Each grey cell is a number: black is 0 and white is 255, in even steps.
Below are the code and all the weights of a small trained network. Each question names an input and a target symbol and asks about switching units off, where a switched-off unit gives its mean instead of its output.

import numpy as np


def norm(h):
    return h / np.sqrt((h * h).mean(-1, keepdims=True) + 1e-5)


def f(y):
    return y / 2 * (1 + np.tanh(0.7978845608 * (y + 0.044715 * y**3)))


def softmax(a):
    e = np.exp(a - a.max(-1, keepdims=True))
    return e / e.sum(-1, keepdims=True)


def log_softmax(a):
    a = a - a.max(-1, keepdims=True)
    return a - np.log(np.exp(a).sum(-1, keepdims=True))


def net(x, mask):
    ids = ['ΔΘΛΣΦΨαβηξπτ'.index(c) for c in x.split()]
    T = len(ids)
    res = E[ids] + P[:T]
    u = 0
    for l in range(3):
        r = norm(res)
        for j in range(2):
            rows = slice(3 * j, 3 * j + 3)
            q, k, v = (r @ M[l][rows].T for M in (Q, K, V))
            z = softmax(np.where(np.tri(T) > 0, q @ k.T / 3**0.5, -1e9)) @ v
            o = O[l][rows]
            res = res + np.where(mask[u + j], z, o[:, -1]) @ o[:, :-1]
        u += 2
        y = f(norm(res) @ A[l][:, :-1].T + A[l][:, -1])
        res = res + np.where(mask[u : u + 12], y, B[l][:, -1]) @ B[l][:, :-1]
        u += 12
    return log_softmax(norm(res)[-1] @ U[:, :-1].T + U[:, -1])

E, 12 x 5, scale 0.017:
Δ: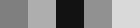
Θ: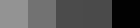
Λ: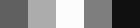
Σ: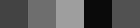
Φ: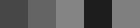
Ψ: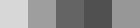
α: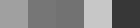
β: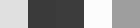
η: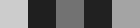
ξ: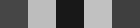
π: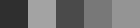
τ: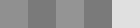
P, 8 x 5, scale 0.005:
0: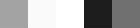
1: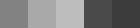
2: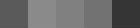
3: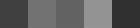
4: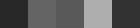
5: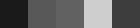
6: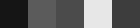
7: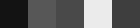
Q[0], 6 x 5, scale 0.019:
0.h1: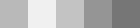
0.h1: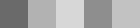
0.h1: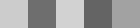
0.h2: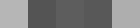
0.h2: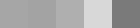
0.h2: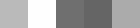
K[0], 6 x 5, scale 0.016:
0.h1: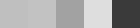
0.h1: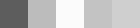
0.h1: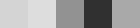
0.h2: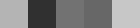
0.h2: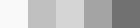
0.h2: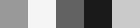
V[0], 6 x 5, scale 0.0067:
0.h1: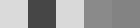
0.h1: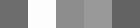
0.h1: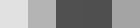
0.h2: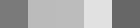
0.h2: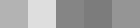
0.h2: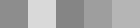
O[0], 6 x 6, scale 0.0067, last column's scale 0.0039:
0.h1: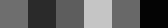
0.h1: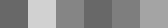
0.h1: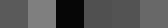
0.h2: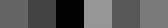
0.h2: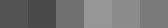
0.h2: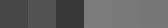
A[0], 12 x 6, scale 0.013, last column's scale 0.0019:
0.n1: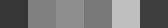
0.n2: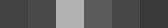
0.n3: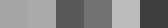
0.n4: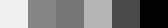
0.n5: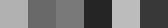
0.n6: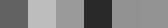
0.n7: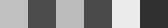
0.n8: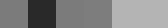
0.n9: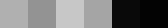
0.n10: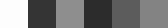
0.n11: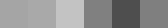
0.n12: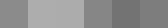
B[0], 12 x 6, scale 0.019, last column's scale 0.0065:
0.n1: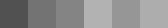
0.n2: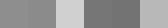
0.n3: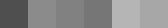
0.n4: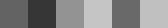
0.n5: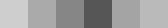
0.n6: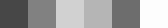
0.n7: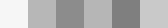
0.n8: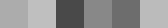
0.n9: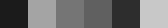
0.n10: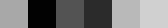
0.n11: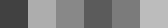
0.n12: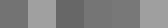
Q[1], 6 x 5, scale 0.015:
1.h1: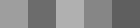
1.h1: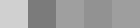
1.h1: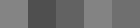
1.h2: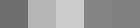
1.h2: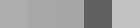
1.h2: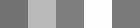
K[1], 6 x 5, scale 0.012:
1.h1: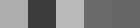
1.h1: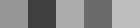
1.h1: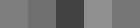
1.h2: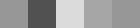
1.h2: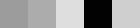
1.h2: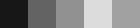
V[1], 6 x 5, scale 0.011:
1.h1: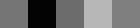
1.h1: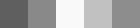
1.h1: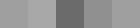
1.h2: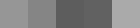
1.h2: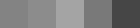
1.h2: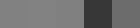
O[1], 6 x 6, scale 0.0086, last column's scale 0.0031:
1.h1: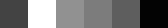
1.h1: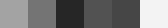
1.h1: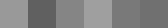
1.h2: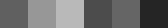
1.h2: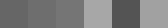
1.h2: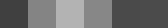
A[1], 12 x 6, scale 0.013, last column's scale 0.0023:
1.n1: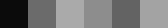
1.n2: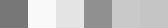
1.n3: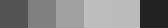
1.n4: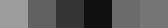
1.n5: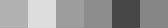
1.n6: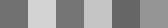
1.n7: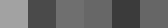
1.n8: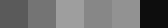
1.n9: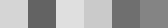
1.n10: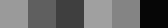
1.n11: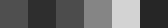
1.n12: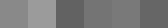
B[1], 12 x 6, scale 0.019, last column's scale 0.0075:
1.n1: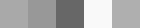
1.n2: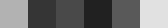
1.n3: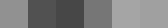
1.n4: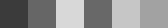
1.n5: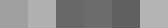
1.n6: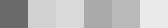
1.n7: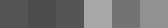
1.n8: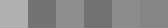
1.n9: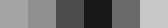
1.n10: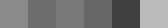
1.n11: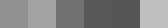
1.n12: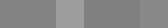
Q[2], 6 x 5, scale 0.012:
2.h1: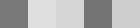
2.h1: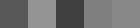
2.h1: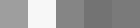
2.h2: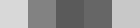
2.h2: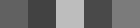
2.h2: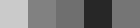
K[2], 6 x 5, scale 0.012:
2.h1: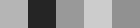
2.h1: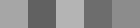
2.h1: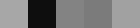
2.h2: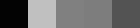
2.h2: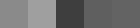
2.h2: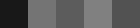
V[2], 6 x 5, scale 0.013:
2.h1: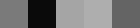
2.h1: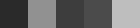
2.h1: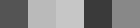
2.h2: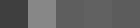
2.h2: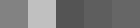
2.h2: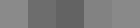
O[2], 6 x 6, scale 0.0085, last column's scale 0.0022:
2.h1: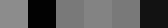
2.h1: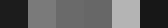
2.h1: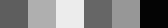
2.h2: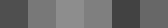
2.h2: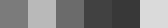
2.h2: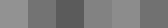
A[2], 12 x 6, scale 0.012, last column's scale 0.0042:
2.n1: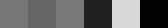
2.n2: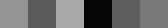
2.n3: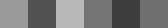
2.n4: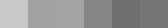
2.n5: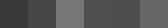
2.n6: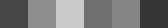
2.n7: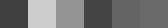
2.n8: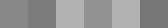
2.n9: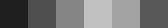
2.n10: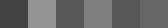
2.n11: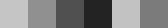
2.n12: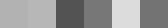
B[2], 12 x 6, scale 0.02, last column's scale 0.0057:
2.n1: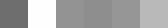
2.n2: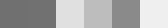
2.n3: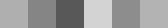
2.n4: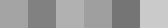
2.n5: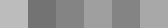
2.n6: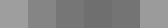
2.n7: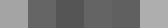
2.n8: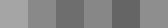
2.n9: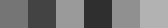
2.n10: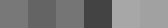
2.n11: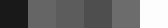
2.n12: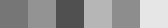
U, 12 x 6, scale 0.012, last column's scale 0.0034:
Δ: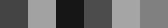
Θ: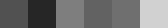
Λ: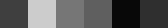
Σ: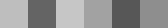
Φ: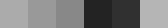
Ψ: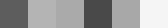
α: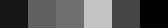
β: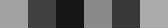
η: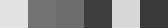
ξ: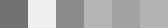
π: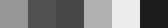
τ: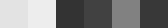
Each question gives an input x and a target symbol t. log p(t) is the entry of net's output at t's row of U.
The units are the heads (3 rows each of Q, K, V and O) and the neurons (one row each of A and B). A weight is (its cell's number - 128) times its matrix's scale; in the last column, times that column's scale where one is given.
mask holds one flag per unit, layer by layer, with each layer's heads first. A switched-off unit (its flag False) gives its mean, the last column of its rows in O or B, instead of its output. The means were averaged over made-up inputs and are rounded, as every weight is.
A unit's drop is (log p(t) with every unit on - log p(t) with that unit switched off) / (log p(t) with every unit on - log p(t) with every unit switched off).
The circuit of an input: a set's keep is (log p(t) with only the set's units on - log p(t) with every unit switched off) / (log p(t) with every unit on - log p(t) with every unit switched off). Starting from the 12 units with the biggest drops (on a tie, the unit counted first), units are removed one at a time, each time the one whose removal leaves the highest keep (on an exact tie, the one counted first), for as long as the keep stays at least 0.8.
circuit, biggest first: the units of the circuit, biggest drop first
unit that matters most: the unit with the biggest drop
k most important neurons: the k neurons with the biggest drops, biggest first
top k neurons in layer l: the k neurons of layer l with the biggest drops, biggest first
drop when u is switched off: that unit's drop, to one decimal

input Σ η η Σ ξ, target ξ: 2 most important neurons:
[0.n10; 1.n6]
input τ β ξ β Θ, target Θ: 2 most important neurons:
[0.n10; 1.n7]
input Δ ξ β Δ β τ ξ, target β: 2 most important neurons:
[0.n4; 0.n7]
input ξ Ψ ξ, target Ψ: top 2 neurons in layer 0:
[0.n10; 0.n5]
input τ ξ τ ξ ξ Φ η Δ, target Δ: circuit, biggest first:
[2.n11]
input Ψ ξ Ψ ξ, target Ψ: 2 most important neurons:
[0.n10; 0.n7]
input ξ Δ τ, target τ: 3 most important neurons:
[0.n7; 0.n8; 0.n10]
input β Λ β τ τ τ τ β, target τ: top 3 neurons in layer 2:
[2.n11; 2.n2; 2.n10]
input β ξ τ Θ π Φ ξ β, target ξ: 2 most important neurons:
[0.n10; 1.n2]
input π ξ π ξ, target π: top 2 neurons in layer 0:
[0.n2; 0.n6]
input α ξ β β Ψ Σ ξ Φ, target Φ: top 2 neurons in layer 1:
[1.n9; 1.n2]
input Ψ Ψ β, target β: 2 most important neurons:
[0.n9; 0.n11]
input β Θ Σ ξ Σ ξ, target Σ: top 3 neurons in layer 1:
[1.n1; 1.n11; 1.n10]
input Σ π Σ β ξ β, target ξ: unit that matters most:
1.h1
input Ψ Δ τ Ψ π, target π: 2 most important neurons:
[1.n1; 0.n6]
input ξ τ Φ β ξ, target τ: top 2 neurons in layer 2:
[2.n11; 2.n2]
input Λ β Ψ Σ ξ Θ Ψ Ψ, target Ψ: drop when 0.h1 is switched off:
0.1
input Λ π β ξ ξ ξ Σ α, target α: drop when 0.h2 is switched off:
-0.1
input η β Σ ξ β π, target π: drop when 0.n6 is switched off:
0.2
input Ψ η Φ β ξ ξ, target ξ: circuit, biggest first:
[1.n6]
